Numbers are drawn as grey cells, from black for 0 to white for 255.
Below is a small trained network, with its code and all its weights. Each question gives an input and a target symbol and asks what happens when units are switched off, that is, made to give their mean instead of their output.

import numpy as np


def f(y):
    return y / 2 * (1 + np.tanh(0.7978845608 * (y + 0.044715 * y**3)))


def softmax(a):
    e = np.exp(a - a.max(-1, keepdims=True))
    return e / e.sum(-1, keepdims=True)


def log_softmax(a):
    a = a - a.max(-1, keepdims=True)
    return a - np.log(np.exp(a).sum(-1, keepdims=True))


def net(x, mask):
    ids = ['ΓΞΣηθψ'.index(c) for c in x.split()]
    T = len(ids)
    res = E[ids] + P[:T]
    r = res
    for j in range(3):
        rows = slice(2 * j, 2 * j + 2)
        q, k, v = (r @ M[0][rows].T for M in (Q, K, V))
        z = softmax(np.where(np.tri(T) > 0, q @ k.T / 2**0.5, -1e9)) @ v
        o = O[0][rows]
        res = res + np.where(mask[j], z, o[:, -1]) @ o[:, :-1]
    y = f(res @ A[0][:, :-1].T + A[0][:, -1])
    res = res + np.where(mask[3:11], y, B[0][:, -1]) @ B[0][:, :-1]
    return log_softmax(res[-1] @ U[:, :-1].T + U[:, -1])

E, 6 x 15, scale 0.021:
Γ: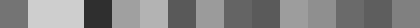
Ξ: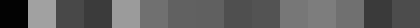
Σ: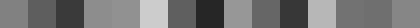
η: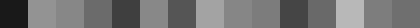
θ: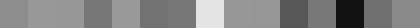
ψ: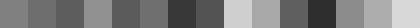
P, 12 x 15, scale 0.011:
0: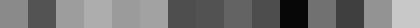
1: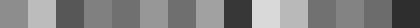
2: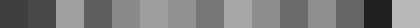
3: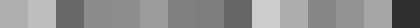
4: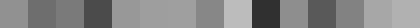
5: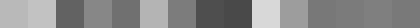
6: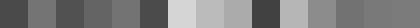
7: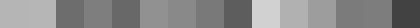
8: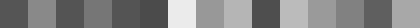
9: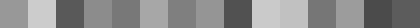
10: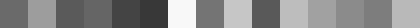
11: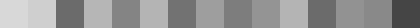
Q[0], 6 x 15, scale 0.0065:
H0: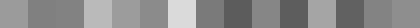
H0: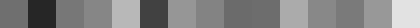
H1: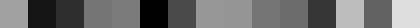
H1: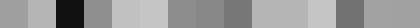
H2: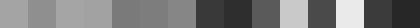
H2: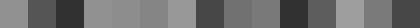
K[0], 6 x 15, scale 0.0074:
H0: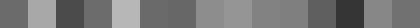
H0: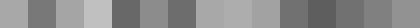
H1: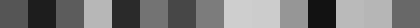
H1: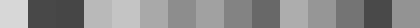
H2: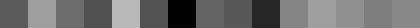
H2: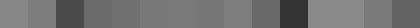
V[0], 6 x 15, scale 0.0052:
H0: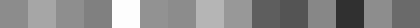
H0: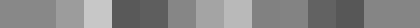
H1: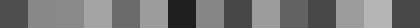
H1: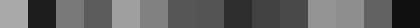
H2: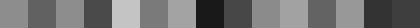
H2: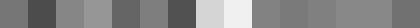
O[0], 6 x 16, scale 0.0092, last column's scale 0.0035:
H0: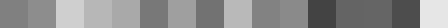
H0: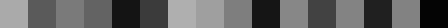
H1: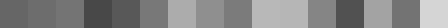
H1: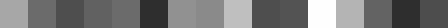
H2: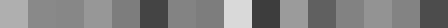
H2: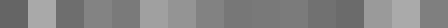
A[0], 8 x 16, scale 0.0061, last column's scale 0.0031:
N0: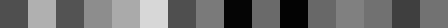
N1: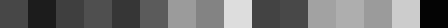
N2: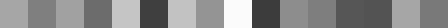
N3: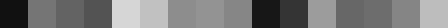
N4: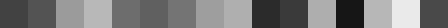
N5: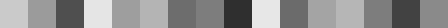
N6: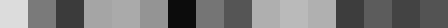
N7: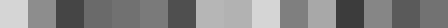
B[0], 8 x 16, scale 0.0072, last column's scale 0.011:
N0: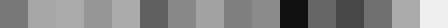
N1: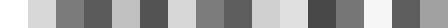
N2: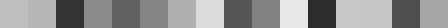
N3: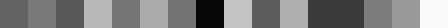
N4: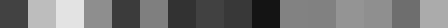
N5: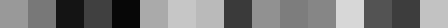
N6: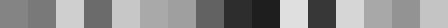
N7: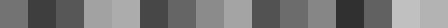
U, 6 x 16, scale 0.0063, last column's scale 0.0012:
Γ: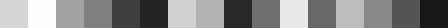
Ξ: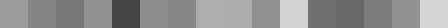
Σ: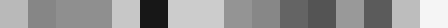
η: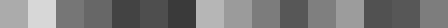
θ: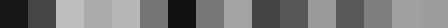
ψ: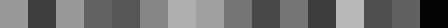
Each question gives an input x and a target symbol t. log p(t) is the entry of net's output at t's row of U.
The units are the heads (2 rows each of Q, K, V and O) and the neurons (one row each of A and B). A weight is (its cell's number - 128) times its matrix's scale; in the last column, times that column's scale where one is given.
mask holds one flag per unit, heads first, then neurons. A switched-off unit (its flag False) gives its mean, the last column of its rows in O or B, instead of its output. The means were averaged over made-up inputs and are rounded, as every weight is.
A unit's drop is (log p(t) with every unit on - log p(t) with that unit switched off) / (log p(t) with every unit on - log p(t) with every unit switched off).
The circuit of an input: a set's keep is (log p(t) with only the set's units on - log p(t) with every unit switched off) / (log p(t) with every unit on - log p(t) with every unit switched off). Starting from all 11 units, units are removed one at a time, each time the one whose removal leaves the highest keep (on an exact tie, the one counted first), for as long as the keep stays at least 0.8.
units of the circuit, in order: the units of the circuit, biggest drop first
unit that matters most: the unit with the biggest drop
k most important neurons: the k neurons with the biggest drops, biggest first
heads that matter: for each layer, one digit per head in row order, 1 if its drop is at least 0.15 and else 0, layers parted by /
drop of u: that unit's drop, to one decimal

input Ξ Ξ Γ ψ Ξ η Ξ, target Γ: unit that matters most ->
H2
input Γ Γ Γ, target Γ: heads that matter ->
111
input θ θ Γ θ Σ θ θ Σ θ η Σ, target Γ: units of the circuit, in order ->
H0; N2
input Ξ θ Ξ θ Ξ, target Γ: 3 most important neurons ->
N2; N7; N1
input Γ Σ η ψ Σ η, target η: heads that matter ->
000
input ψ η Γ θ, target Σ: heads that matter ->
000
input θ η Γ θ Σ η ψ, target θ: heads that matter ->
011
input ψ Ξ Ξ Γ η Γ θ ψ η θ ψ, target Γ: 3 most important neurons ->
N1; N3; N4
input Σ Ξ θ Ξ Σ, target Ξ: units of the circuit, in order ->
H1; N1; N3
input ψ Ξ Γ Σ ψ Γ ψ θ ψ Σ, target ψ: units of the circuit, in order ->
N5; N6; N1
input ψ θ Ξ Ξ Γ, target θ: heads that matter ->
110
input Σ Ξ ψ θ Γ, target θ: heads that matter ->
010
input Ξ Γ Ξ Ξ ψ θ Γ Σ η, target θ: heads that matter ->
010
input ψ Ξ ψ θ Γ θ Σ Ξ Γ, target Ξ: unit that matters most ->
N2
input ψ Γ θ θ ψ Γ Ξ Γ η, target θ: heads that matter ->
011
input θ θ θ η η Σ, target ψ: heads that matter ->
000
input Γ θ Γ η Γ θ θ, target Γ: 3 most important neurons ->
N2; N4; N0
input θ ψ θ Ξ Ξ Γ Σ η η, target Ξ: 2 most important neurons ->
N1; N6
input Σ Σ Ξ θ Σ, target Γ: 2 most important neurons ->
N1; N2
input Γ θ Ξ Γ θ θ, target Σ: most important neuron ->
N7
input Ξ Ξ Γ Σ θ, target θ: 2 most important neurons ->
N5; N4
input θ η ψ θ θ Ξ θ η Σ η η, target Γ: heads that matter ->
100
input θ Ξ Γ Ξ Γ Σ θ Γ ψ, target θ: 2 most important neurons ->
N5; N4
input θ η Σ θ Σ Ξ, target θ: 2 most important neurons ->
N2; N1
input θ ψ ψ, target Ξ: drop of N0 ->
0.3
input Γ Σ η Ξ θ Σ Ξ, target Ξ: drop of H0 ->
0.1
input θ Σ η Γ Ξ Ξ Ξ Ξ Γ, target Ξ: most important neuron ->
N6
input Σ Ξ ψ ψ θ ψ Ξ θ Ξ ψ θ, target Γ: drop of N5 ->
-0.2
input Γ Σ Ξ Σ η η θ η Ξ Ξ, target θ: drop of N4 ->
0.0
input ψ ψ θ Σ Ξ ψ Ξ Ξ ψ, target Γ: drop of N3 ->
0.2
